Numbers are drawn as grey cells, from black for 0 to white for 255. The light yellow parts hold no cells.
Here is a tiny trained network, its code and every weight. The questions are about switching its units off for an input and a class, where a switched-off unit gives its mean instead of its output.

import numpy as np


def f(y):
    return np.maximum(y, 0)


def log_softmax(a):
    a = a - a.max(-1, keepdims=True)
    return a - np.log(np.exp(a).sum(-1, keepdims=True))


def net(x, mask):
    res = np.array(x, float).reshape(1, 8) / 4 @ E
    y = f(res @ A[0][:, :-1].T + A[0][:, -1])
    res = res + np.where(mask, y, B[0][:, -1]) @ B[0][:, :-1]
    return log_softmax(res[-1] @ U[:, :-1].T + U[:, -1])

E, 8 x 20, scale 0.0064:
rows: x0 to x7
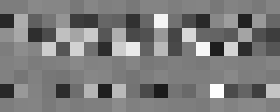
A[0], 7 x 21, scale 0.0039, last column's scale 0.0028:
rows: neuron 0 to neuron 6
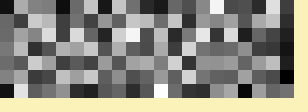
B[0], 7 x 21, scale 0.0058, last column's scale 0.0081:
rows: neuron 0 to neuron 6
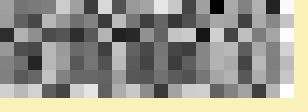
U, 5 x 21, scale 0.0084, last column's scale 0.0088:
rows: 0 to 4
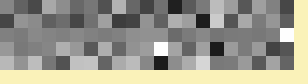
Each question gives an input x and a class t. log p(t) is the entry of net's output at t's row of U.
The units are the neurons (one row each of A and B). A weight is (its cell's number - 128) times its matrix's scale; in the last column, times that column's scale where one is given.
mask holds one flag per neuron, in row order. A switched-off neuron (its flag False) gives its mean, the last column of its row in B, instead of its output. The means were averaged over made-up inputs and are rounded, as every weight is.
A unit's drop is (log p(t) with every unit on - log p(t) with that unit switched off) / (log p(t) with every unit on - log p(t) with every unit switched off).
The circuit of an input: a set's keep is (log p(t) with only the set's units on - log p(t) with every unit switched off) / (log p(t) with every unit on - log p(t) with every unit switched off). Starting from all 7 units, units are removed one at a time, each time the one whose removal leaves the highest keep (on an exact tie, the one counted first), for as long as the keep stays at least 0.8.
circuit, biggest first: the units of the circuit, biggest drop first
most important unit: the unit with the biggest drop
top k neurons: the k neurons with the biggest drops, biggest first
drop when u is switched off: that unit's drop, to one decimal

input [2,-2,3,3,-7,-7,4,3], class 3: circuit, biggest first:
[neuron 0; neuron 6]
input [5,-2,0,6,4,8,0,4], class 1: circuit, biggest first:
[neuron 2]
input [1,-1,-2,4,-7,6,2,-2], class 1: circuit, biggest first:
[neuron 2; neuron 6]
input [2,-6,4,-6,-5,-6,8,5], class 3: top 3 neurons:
[neuron 0; neuron 2; neuron 6]
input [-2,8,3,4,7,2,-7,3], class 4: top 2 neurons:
[neuron 6; neuron 0]
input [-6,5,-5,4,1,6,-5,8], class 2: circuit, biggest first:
[neuron 0; neuron 6]
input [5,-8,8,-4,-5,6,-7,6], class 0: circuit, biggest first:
[neuron 5; neuron 3]
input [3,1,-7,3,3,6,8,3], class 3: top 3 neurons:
[neuron 0; neuron 3; neuron 5]
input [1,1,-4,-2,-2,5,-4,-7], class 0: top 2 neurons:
[neuron 0; neuron 2]
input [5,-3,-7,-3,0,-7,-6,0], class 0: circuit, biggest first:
[neuron 1; neuron 4]
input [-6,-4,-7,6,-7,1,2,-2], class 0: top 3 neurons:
[neuron 1; neuron 4; neuron 6]
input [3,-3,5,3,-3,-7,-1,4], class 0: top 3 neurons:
[neuron 6; neuron 3; neuron 0]
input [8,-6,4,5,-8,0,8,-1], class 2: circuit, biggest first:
[neuron 0; neuron 2]
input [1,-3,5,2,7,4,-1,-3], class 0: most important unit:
neuron 6
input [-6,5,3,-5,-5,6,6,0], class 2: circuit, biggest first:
[neuron 2; neuron 0]
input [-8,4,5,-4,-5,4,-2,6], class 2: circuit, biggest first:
[neuron 2; neuron 6]
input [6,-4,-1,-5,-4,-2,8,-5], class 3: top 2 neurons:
[neuron 0; neuron 2]
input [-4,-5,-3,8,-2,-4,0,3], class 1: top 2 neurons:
[neuron 2; neuron 6]
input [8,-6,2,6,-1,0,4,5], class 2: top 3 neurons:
[neuron 6; neuron 0; neuron 2]
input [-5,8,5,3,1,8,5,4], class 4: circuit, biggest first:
[neuron 6]
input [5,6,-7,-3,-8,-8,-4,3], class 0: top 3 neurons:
[neuron 4; neuron 1; neuron 0]
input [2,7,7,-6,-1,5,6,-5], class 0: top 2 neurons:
[neuron 3; neuron 2]
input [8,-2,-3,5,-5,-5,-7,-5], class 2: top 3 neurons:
[neuron 0; neuron 2; neuron 1]
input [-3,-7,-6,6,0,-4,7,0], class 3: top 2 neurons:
[neuron 0; neuron 6]
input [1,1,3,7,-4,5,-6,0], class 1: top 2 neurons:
[neuron 2; neuron 0]
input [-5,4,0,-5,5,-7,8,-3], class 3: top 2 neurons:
[neuron 0; neuron 2]
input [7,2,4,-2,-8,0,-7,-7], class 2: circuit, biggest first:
[neuron 0]
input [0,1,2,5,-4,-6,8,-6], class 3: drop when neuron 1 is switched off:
0.0
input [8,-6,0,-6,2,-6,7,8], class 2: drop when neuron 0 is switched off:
0.6
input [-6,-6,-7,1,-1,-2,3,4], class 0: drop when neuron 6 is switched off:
0.3
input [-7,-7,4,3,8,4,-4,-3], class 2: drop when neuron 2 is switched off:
0.1
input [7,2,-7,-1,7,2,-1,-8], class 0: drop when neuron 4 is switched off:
0.2
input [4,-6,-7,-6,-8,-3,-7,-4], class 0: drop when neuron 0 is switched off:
0.3
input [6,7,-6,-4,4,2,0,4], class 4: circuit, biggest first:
[neuron 6]
